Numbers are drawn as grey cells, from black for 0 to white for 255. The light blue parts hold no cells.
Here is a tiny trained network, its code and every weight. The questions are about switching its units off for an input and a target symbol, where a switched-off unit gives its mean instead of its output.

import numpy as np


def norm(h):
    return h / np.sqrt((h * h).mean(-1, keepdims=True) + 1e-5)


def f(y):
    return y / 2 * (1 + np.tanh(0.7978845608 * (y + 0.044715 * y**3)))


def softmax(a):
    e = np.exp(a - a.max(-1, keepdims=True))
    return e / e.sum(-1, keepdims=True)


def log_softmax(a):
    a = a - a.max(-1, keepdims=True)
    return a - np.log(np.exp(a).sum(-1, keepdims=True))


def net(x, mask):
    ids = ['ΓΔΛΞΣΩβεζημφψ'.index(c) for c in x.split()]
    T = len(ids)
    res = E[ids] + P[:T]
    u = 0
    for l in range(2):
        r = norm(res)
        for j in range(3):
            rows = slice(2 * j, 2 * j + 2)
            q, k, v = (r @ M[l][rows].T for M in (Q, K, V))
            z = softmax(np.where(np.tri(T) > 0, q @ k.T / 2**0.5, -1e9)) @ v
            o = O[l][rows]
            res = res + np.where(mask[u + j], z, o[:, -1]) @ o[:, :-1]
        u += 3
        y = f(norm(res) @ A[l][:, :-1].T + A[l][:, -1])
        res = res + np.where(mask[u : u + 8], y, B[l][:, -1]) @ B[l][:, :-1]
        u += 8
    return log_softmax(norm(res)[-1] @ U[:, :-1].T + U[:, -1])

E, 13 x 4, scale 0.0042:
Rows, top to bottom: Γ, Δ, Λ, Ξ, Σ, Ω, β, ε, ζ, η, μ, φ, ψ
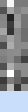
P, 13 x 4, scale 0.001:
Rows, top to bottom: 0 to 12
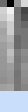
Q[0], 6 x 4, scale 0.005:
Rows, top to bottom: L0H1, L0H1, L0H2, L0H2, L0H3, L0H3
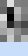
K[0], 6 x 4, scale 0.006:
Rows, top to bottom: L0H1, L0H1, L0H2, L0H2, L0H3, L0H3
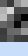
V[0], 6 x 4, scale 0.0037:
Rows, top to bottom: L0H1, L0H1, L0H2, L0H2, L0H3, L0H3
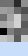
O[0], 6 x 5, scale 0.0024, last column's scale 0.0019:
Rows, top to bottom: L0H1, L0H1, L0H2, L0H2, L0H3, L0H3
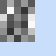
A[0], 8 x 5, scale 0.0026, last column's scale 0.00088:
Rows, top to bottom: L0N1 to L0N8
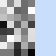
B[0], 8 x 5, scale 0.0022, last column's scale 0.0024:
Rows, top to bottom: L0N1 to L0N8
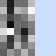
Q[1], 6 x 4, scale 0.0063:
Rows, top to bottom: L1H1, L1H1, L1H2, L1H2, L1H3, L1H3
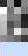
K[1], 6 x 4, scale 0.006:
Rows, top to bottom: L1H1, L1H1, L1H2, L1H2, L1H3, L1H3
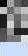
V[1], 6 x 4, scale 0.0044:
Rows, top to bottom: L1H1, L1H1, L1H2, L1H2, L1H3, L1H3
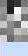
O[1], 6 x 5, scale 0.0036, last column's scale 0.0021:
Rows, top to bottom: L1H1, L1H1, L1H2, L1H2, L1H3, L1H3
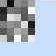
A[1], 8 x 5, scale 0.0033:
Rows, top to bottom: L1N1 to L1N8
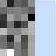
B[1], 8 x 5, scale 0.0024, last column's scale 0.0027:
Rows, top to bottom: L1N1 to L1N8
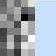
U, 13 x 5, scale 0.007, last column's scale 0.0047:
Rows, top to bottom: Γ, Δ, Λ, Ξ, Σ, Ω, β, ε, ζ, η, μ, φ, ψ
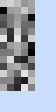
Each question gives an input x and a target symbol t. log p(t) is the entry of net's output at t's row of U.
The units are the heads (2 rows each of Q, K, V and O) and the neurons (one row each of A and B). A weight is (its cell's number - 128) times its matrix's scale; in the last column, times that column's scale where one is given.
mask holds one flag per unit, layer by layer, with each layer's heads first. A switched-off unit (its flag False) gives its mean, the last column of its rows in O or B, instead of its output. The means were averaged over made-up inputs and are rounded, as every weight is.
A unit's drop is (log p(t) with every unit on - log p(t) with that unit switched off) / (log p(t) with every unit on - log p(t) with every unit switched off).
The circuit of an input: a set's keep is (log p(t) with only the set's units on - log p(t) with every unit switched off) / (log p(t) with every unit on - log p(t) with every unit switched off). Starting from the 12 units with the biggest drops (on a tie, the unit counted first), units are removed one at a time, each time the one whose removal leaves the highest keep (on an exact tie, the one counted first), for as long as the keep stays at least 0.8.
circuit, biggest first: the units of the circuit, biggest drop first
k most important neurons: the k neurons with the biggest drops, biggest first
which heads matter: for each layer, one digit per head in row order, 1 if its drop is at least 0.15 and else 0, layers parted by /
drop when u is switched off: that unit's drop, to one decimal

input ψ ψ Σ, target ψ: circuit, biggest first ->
L1H3, L0H2, L1H2
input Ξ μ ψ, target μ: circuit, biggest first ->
L1H1
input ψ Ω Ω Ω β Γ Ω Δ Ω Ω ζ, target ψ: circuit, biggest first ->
L1H2, L0N6
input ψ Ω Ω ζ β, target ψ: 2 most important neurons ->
L0N4, L0N6
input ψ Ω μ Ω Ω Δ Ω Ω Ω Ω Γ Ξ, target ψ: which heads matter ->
001 / 010
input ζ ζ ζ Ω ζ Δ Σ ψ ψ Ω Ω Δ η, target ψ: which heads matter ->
000 / 010
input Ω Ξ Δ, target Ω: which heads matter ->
000 / 001
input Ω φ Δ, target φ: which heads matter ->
000 / 000
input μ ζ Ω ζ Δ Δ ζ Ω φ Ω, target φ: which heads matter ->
000 / 001
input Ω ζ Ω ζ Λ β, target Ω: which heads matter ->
010 / 001
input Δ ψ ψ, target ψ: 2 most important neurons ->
L0N4, L0N2
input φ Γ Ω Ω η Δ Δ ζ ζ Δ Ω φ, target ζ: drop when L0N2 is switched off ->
0.2
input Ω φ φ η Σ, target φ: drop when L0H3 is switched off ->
0.0
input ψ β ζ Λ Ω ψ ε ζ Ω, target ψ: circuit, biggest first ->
L1H2
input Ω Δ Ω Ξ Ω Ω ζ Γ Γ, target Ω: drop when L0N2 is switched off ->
0.2
